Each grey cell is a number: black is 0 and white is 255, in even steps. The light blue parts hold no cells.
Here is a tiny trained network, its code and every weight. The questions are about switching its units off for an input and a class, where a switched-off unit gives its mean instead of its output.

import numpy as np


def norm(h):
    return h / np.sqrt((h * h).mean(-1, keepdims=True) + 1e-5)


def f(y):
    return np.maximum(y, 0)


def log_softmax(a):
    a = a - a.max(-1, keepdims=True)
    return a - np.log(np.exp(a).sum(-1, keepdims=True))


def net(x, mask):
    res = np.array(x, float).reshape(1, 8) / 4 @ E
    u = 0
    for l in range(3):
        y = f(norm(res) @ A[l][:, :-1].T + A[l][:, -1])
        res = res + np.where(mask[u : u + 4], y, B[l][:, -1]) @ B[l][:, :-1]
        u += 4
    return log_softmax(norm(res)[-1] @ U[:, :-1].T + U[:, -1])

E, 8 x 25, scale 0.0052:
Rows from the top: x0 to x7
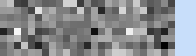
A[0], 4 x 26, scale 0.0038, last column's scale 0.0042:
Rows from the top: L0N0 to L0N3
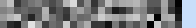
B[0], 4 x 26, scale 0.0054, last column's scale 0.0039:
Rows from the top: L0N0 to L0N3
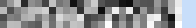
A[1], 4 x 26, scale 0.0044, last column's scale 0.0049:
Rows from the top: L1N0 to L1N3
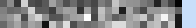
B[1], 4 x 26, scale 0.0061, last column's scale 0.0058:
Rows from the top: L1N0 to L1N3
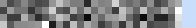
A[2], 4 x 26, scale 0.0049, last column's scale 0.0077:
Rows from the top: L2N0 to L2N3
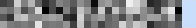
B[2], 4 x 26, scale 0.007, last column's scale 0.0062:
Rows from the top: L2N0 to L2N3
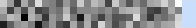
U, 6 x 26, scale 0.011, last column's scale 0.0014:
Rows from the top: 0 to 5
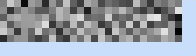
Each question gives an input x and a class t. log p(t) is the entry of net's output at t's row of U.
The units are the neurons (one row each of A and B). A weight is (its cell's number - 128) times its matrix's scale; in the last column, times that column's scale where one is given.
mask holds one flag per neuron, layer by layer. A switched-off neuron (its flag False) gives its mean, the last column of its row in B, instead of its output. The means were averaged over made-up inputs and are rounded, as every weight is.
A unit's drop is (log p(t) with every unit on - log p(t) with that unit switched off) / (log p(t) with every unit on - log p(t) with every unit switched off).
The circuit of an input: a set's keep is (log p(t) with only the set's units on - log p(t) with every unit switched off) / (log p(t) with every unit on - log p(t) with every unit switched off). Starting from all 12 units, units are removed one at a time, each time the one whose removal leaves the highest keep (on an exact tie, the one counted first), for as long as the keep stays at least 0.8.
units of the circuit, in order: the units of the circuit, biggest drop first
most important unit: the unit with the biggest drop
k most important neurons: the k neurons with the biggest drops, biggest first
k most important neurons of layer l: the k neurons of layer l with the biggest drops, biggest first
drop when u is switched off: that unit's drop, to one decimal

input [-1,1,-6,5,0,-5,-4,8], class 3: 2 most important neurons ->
L1N3; L0N2
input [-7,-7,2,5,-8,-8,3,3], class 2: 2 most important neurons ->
L2N0; L0N3
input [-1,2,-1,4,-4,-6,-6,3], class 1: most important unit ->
L1N2
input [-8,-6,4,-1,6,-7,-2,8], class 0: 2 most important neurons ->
L2N2; L0N1
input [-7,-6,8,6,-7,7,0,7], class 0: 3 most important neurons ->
L2N2; L2N0; L0N3
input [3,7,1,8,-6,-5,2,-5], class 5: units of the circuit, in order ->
L2N3; L2N0
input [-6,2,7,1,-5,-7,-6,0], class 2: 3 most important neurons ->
L0N3; L0N0; L2N0
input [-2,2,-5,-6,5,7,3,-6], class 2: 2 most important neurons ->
L0N2; L1N3
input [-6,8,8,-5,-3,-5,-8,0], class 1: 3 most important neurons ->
L1N2; L1N1; L0N0
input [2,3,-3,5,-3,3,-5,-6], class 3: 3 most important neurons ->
L0N1; L1N0; L0N3
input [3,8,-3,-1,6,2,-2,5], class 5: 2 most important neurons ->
L2N3; L0N1
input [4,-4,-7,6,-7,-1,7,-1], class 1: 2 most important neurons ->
L2N0; L1N0
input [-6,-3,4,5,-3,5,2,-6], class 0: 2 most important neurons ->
L2N2; L1N3
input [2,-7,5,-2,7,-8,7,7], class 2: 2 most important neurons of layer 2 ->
L2N0; L2N3
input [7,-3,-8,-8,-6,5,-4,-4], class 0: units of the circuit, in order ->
L0N0
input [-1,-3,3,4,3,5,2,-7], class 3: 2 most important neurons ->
L0N1; L0N3
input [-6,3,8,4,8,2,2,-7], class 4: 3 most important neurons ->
L2N0; L1N3; L0N0
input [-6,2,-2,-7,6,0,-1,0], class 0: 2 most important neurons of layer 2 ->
L2N2; L2N1
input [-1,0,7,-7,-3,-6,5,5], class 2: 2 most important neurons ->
L0N3; L1N2
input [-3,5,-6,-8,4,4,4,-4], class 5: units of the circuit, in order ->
L2N3
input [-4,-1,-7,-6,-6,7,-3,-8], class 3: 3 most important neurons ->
L0N1; L0N3; L2N0
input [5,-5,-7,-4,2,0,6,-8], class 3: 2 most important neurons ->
L0N1; L1N2
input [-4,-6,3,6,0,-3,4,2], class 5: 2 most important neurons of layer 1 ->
L1N1; L1N2
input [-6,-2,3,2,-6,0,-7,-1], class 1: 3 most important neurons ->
L1N2; L0N0; L2N0
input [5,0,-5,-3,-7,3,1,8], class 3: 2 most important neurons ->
L1N3; L2N0
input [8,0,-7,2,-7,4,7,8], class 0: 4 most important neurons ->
L0N0; L2N0; L1N2; L0N1
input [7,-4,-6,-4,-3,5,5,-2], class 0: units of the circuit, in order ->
L0N0
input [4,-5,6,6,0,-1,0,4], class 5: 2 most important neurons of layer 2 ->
L2N2; L2N0
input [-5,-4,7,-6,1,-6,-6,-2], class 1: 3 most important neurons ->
L1N2; L0N2; L0N0
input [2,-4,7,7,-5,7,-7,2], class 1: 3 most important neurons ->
L1N2; L0N3; L2N0
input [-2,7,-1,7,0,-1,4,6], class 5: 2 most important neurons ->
L2N3; L0N1
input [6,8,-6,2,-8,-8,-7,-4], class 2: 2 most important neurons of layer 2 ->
L2N0; L2N2
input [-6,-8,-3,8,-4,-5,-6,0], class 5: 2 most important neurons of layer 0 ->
L0N0; L0N2
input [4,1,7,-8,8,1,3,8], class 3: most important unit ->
L1N3
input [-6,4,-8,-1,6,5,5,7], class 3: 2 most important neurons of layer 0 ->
L0N0; L0N3
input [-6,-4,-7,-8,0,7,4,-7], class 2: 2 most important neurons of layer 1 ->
L1N3; L1N2
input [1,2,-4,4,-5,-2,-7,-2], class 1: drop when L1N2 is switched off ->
0.9
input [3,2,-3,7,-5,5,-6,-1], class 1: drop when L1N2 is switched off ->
0.8
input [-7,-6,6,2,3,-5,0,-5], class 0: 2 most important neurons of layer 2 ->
L2N2; L2N3
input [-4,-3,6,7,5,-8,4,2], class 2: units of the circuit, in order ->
L0N3
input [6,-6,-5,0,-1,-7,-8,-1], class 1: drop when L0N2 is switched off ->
0.1
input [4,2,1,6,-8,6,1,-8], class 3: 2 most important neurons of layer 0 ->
L0N1; L0N3
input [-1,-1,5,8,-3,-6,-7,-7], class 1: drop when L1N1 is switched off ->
0.0
